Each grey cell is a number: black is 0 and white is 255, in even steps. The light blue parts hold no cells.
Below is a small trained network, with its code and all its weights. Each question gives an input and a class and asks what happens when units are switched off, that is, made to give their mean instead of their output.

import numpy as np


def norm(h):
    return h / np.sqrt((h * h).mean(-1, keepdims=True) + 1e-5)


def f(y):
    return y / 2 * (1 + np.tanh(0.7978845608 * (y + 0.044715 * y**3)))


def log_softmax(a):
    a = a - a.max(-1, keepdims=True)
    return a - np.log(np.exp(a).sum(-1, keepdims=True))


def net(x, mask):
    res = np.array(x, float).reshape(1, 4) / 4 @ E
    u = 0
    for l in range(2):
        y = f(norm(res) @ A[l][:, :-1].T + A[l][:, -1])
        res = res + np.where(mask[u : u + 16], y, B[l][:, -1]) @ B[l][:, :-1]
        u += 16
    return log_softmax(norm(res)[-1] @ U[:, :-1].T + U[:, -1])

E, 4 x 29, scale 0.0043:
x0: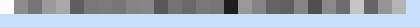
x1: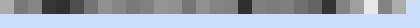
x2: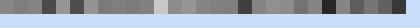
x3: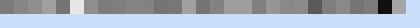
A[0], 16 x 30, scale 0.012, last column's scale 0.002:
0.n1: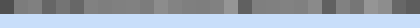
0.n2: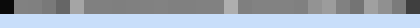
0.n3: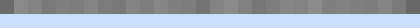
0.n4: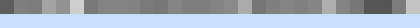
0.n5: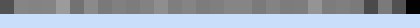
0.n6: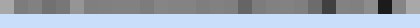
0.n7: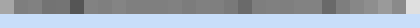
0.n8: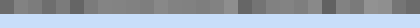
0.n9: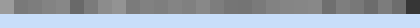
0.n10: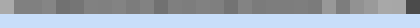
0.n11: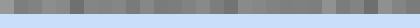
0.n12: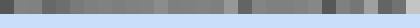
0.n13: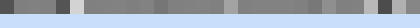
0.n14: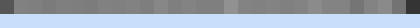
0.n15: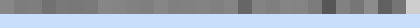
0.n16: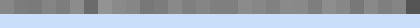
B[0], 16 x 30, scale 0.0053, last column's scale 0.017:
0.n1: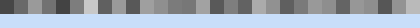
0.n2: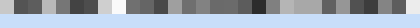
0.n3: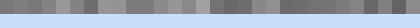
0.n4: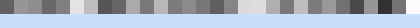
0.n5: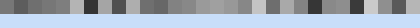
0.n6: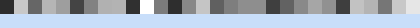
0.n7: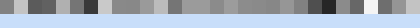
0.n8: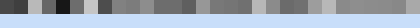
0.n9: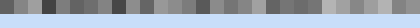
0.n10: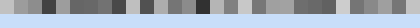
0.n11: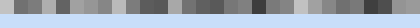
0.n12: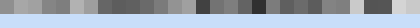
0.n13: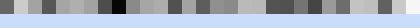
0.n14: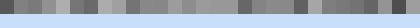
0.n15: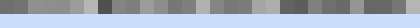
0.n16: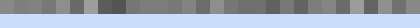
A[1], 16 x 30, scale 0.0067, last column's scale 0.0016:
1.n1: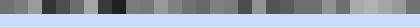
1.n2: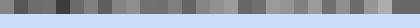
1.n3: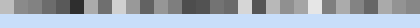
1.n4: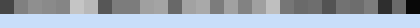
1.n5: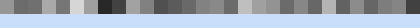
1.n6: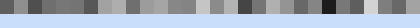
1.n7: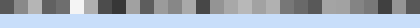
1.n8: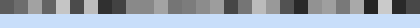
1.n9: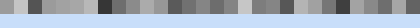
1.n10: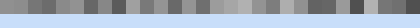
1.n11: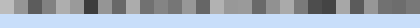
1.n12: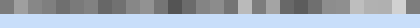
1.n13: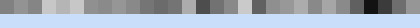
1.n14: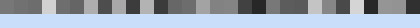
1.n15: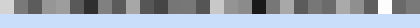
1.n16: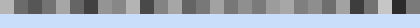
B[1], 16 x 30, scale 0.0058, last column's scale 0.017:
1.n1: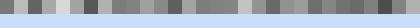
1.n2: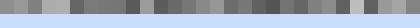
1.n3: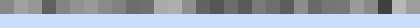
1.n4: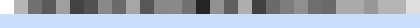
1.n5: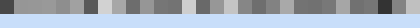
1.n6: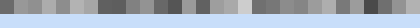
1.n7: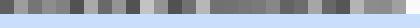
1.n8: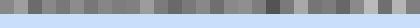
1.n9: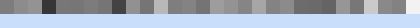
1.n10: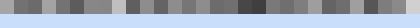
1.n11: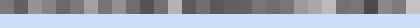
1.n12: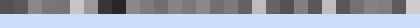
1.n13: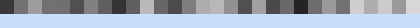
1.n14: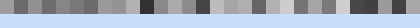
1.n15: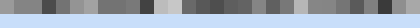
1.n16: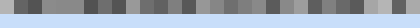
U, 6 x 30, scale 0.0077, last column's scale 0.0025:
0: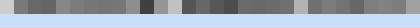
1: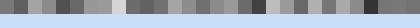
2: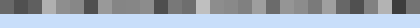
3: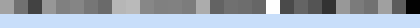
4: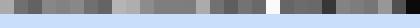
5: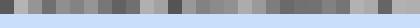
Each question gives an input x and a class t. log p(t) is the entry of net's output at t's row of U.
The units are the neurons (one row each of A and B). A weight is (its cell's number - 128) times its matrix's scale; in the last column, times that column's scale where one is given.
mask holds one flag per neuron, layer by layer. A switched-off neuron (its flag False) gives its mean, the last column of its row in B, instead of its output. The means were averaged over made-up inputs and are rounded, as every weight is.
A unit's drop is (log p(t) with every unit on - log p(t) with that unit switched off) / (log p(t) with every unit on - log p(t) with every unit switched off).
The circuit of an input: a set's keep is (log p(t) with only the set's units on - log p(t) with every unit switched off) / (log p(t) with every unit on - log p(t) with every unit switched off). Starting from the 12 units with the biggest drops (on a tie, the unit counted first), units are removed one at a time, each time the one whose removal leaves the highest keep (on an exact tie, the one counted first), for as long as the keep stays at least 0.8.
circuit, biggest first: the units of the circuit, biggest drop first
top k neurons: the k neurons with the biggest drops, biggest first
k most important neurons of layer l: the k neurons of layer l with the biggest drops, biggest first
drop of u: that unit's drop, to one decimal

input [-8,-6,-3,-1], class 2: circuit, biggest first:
[0.n2 0.n5]
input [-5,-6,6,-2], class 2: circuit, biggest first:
[0.n5 0.n13]
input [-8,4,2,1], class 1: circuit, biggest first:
[0.n2 0.n4]
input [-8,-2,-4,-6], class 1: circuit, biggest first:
[0.n2]
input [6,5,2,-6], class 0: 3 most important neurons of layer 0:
[0.n6 0.n13 0.n10]
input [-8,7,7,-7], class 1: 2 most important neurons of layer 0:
[0.n13 0.n4]
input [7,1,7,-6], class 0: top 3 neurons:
[0.n6 0.n13 0.n1]
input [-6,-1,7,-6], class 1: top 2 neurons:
[0.n13 0.n4]
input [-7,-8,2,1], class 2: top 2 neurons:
[0.n2 0.n5]
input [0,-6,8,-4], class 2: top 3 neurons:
[0.n5 0.n13 0.n4]
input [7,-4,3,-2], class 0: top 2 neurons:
[0.n4 0.n13]
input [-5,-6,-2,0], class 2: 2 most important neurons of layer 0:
[0.n2 0.n5]
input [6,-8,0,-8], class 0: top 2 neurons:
[0.n13 0.n4]
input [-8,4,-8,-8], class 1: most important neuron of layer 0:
[0.n2]
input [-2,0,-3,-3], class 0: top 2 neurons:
[0.n6 1.n16]
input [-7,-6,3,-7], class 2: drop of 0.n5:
0.6
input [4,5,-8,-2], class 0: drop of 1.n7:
0.0
